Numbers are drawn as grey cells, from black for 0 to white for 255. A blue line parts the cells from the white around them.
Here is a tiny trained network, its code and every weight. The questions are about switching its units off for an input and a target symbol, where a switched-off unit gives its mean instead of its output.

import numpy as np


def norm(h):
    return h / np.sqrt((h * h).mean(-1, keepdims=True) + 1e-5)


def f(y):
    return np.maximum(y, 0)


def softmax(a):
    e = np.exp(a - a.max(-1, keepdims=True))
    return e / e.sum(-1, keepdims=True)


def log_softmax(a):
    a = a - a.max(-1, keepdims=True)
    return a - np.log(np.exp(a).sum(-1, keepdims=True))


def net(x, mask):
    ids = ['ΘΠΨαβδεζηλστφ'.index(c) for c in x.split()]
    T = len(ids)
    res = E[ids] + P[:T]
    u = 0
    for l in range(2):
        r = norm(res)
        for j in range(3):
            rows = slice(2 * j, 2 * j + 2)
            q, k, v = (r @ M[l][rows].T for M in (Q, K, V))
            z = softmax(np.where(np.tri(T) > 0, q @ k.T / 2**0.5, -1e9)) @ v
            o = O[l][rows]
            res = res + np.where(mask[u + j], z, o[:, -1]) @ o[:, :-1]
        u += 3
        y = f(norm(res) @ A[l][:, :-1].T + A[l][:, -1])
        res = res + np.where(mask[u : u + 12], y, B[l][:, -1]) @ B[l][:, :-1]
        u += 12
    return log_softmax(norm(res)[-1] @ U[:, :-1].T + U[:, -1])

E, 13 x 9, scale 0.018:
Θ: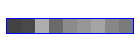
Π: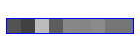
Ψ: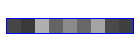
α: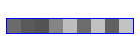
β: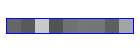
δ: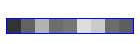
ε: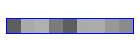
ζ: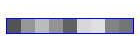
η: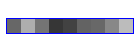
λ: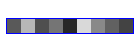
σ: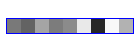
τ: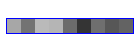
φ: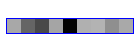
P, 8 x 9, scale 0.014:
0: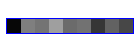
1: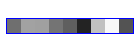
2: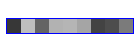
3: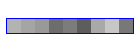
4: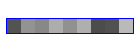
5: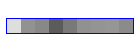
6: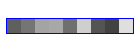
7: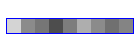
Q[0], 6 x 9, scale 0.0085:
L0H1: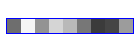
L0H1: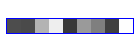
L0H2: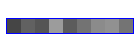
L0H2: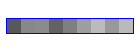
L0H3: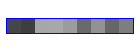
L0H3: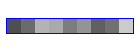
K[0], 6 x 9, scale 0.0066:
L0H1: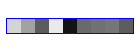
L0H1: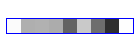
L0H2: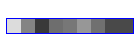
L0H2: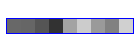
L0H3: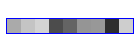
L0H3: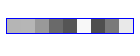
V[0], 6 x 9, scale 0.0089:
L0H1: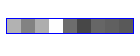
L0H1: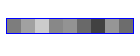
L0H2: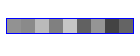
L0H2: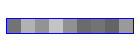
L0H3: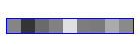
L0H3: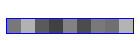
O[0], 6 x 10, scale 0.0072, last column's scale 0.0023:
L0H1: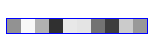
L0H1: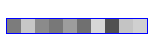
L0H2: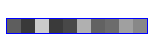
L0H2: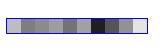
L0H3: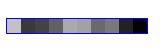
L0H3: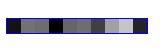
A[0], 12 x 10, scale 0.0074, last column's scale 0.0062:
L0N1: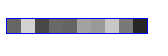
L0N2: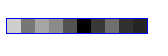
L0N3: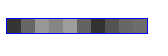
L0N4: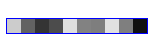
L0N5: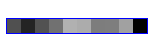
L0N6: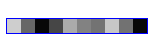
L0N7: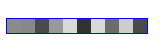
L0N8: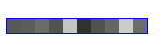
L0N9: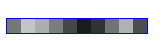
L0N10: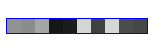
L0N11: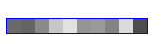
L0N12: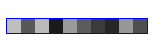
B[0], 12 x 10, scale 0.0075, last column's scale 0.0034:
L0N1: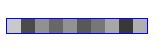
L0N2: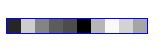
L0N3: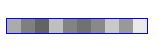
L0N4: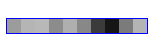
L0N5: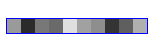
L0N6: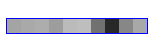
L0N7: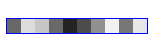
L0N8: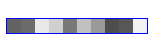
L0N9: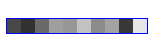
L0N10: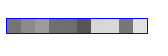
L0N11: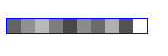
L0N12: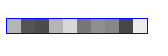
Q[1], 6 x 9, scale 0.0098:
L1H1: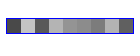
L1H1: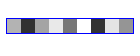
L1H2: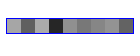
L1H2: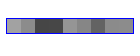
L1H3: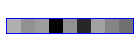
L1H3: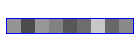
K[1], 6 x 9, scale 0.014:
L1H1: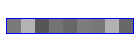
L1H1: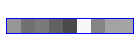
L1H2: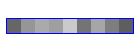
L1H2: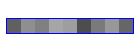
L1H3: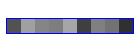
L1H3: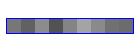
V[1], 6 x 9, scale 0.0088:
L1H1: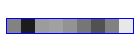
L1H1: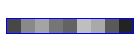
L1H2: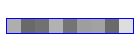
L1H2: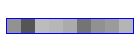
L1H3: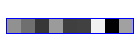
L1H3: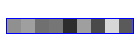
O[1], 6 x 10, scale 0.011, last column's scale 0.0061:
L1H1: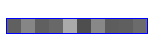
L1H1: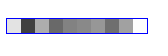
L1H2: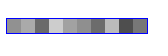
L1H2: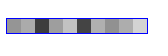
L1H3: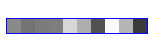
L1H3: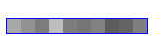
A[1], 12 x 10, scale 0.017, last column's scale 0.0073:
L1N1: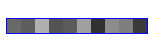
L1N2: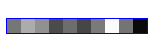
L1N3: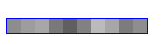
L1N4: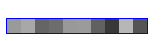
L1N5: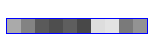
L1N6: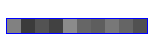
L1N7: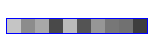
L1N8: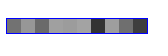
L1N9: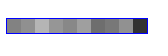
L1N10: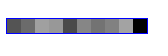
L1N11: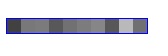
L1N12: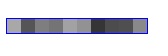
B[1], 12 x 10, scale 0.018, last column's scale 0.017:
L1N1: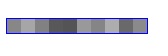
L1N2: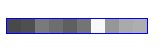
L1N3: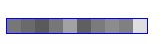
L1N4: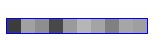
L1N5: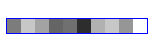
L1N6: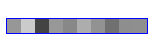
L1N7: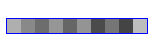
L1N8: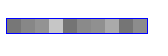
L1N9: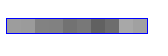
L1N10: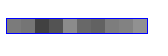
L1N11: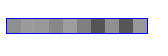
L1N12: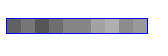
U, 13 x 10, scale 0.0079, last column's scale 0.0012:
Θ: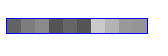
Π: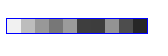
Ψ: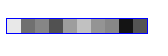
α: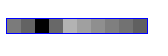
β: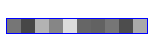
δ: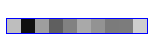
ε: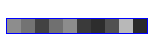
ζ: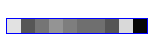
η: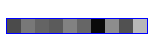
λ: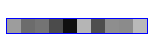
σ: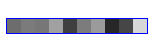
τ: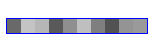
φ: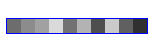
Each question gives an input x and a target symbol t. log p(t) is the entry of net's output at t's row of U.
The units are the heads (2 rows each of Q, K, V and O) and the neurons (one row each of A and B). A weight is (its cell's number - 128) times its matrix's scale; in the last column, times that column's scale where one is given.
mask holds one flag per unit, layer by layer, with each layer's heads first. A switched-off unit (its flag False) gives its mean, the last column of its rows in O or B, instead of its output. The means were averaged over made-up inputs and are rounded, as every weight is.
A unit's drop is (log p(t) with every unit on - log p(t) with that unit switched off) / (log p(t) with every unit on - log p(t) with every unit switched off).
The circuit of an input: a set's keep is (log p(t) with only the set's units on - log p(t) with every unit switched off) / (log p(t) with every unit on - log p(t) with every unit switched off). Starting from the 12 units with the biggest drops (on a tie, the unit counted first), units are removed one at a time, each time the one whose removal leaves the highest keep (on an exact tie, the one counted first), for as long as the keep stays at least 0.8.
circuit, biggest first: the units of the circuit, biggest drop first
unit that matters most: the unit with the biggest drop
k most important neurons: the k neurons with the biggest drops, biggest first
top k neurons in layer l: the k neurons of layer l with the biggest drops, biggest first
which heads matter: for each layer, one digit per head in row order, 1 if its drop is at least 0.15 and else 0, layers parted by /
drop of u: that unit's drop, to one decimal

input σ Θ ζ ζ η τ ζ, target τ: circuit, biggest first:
[L0H1; L1N5]
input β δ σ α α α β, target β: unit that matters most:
L1H1
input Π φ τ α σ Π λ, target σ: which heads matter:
000 / 001
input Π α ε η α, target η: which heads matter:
001 / 000
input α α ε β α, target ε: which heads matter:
001 / 000
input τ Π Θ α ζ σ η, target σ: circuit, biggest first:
[L1H3; L1N5]
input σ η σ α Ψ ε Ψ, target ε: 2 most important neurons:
[L1N10; L1N5]
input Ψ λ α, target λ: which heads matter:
000 / 110
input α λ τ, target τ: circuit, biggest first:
[L0H1; L1N4]
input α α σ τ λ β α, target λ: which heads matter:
000 / 010
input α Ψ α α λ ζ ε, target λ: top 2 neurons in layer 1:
[L1N5; L1N1]
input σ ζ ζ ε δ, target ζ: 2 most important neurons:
[L1N5; L1N9]
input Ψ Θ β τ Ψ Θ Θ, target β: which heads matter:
000 / 010
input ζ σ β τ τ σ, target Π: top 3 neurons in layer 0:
[L0N10; L0N4; L0N6]
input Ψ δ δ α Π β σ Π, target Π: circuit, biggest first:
[L1N7]
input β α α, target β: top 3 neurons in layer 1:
[L1N5; L1N2; L1N11]
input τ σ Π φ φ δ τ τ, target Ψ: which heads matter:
110 / 000
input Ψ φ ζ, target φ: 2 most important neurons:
[L1N5; L1N8]
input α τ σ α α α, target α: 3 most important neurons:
[L1N12; L1N5; L1N4]
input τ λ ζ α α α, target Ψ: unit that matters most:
L0H1
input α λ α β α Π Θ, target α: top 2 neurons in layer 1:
[L1N5; L1N6]
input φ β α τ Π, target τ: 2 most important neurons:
[L1N4; L1N3]
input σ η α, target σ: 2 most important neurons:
[L1N5; L0N8]
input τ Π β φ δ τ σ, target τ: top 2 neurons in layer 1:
[L1N4; L1N5]
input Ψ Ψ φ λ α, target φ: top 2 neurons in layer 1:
[L1N5; L1N8]
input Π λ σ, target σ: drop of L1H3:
0.8
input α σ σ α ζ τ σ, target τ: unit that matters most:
L0H1
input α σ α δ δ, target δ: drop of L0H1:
0.2
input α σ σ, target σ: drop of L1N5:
0.2
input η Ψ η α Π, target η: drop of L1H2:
0.0
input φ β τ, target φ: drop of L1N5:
0.1
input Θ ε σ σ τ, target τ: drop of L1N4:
0.3
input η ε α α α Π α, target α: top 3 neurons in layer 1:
[L1N5; L1N6; L1N12]
